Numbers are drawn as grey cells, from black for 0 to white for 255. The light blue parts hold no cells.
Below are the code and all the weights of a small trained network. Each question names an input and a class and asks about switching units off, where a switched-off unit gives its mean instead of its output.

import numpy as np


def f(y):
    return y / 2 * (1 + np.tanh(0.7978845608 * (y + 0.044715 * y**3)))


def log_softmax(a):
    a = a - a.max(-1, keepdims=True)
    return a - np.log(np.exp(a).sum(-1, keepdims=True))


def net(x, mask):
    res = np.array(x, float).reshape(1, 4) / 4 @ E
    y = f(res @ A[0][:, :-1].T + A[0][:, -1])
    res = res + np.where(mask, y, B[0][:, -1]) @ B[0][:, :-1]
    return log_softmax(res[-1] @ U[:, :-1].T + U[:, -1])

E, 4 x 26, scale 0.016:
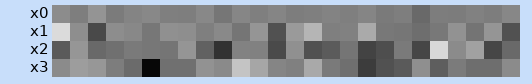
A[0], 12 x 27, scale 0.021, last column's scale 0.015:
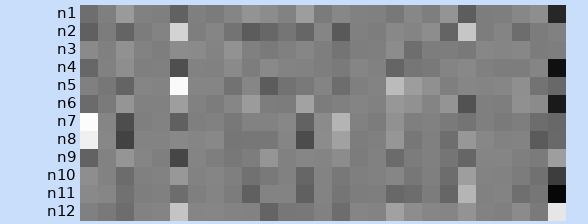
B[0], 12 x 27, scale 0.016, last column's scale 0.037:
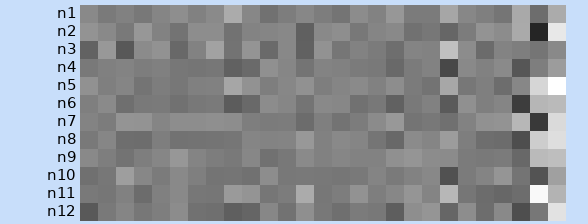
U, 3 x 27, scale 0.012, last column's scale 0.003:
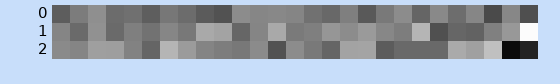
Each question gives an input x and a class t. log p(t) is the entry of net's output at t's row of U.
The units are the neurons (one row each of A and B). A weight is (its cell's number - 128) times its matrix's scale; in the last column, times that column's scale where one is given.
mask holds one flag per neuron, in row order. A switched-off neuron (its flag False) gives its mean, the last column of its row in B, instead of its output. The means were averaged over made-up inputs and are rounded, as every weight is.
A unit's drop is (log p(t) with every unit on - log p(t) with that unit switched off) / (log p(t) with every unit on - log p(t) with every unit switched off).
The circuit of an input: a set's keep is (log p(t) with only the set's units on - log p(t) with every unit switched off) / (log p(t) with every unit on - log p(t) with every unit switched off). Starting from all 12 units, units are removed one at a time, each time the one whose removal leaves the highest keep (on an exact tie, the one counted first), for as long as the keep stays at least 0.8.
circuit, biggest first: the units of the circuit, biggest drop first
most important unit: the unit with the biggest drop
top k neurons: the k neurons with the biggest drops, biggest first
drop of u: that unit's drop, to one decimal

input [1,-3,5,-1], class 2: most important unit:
n2
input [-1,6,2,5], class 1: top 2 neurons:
[n8, n2]
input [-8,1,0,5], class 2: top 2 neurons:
[n5, n8]
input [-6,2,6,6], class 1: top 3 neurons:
[n11, n12, n6]
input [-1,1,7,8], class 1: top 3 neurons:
[n11, n12, n6]
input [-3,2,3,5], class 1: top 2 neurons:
[n12, n6]
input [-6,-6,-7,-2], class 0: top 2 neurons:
[n6, n11]
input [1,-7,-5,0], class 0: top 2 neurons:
[n6, n5]
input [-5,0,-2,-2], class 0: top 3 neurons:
[n11, n1, n12]
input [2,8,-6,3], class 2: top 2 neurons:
[n7, n5]
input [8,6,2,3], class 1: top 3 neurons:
[n8, n2, n12]
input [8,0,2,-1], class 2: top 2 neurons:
[n8, n6]
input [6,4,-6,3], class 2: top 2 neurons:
[n7, n5]
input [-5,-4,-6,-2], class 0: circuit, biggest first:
[n6]
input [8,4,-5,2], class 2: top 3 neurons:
[n7, n5, n11]
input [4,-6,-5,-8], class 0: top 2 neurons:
[n12, n6]
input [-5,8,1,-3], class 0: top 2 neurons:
[n8, n12]
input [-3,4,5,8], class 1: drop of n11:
0.9
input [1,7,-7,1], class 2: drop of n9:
0.1
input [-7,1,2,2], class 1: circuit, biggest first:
[n12]
